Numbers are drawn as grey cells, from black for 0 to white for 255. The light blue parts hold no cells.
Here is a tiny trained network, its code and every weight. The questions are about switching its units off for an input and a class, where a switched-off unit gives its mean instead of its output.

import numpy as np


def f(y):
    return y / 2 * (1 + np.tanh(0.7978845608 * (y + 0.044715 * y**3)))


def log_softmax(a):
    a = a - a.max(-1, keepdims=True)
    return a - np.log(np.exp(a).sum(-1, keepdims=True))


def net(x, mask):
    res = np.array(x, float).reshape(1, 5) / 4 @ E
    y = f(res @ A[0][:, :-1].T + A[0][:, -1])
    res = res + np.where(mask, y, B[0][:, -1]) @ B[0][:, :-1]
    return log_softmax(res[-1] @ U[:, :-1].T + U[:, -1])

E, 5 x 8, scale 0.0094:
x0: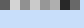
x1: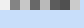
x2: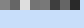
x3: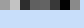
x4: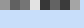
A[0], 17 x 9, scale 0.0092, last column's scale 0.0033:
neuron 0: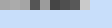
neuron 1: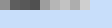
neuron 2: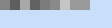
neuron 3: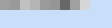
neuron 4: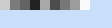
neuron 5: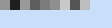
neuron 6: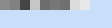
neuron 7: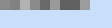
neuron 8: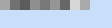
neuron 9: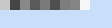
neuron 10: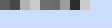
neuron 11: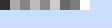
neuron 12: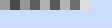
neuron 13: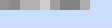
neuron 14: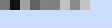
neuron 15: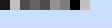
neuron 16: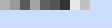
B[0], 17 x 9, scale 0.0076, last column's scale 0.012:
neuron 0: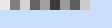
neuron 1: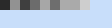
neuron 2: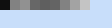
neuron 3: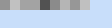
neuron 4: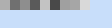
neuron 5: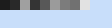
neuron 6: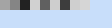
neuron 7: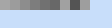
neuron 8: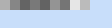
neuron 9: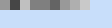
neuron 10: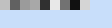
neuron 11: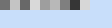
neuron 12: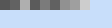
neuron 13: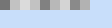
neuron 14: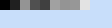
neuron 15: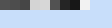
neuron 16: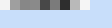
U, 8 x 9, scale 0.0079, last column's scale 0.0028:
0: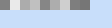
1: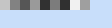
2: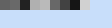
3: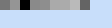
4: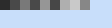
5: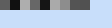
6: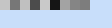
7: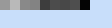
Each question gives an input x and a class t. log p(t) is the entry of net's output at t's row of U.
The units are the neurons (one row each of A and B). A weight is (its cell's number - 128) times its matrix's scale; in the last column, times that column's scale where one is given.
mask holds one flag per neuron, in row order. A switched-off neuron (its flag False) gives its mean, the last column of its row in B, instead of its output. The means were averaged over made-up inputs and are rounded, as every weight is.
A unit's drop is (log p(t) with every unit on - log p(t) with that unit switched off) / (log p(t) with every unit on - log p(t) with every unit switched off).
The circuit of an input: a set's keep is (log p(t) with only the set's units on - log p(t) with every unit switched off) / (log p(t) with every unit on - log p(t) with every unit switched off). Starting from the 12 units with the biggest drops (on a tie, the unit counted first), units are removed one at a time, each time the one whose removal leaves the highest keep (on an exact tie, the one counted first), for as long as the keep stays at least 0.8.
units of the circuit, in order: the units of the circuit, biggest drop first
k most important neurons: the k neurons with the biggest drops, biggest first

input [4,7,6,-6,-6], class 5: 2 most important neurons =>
[neuron 5; neuron 14]
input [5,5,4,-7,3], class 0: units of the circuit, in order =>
[neuron 13]
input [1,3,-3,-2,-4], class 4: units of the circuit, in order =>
[neuron 10; neuron 16]
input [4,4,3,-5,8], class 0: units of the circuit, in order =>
[neuron 13; neuron 3]
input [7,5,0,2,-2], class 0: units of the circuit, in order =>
[neuron 13; neuron 3]
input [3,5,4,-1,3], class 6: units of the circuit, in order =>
[neuron 0; neuron 6]
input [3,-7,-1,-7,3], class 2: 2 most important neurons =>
[neuron 15; neuron 11]
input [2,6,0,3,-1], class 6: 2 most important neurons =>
[neuron 0; neuron 4]
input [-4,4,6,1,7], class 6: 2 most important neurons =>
[neuron 0; neuron 9]
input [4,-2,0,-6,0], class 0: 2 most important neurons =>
[neuron 11; neuron 13]
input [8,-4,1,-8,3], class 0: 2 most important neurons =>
[neuron 13; neuron 3]
